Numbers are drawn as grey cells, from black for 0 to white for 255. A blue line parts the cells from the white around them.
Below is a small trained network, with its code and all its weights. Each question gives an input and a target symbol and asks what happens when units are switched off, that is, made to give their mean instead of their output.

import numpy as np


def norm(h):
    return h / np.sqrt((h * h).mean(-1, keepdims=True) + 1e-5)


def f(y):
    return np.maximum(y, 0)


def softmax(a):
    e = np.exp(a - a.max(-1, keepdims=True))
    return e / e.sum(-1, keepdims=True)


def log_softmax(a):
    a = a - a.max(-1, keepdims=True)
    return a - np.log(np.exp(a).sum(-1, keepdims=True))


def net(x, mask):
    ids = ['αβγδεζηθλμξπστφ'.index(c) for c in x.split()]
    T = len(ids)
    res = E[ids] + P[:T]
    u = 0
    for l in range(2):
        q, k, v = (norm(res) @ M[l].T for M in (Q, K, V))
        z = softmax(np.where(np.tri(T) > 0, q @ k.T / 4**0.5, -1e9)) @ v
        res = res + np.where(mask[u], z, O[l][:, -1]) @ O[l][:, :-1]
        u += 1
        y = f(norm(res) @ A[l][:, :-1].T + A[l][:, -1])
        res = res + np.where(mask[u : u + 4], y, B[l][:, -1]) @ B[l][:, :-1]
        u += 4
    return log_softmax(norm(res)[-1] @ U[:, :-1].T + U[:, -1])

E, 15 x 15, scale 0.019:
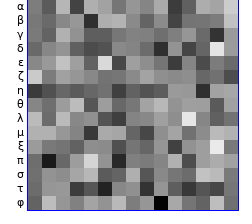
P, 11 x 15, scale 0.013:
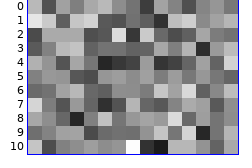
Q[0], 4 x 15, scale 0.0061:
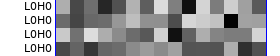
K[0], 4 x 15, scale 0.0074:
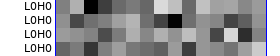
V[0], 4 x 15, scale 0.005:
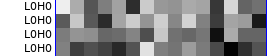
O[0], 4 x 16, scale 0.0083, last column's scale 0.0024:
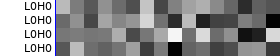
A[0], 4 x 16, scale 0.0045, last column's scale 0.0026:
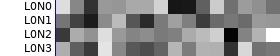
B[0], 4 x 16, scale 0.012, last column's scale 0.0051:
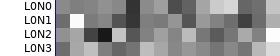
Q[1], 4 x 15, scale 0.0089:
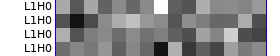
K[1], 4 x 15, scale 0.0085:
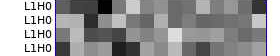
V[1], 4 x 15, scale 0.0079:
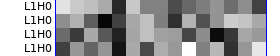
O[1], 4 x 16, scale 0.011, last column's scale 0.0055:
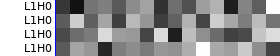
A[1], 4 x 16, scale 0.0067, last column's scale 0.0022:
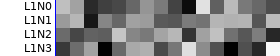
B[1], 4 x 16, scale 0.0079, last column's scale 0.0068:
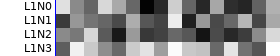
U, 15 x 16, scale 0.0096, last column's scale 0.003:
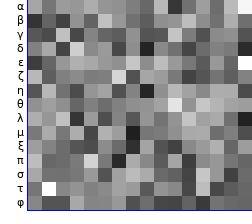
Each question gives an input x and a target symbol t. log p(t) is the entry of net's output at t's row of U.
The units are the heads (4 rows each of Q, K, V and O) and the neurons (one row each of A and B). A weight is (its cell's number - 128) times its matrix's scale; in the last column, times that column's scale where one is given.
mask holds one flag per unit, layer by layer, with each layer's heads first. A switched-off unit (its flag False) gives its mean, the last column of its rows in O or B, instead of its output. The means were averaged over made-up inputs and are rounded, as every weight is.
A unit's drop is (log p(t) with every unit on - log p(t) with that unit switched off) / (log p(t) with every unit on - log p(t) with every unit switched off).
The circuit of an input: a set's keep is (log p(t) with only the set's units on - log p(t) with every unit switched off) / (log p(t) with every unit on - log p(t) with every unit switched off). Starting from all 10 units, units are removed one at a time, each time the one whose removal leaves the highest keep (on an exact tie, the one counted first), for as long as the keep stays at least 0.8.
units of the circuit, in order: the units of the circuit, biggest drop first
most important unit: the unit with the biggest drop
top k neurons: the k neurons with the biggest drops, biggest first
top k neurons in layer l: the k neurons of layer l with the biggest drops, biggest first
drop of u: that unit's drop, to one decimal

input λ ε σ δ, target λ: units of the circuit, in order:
(L1H0; L0H0)
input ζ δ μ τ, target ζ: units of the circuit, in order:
(L1H0; L1N3)
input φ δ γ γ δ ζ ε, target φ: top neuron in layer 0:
(L0N0)
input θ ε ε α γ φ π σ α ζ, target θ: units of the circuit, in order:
(L1H0; L0N0)
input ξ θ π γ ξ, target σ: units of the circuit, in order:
(L1H0; L0N2)
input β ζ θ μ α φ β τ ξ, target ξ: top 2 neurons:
(L1N1; L0N2)
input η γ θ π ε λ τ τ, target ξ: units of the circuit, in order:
(L1H0; L1N0; L0H0)
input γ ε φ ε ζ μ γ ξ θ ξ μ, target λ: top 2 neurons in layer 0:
(L0N0; L0N3)
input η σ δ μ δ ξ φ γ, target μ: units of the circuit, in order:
(L1H0; L0N2)
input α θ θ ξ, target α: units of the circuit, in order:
(L1H0; L0H0)
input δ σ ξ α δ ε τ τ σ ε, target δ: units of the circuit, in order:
(L1H0; L0N2)
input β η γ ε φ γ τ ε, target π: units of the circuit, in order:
(L1H0; L0H0)
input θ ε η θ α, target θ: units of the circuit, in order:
(L1H0; L0H0)
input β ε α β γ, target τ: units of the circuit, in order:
(L1H0)
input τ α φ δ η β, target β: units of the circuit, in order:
(L1H0; L0N2)
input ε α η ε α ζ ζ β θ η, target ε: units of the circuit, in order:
(L1N3; L0H0)
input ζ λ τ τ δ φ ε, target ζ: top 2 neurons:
(L1N3; L0N2)
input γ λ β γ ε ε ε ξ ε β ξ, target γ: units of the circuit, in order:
(L1H0; L0N2)
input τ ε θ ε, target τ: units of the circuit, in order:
(L0H0; L1N3)
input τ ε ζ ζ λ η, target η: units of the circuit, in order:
(L1H0)
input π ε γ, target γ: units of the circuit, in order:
(L0H0; L1N3)
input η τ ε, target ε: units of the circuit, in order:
(L1H0; L0H0)
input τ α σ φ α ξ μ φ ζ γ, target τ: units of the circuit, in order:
(L0H0; L1N3)
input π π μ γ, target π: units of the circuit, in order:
(L1H0; L0N2)
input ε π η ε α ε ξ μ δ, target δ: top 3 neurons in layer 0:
(L0N1; L0N3; L0N2)
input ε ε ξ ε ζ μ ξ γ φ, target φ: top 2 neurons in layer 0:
(L0N3; L0N1)
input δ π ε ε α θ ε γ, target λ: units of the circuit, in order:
(L1H0)
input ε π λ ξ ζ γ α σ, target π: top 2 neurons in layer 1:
(L1N0; L1N3)
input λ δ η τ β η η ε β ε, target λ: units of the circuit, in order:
(L1H0; L0H0)
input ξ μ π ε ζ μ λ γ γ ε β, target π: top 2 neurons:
(L1N0; L0N3)
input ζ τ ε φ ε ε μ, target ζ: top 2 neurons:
(L0N2; L1N3)
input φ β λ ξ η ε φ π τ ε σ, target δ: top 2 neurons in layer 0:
(L0N2; L0N3)
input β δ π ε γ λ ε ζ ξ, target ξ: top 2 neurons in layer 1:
(L1N1; L1N3)
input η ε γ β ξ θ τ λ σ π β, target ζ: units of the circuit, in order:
(L0H0)
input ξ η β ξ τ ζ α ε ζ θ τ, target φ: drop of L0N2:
0.1
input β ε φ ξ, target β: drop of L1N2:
0.0
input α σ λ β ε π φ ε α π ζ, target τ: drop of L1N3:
-0.1
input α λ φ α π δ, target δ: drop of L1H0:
0.8
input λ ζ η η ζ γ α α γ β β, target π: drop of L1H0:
0.5
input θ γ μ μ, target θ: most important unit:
L0N0
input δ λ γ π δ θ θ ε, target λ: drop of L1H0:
0.8
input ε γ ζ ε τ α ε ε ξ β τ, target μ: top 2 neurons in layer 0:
(L0N2; L0N0)
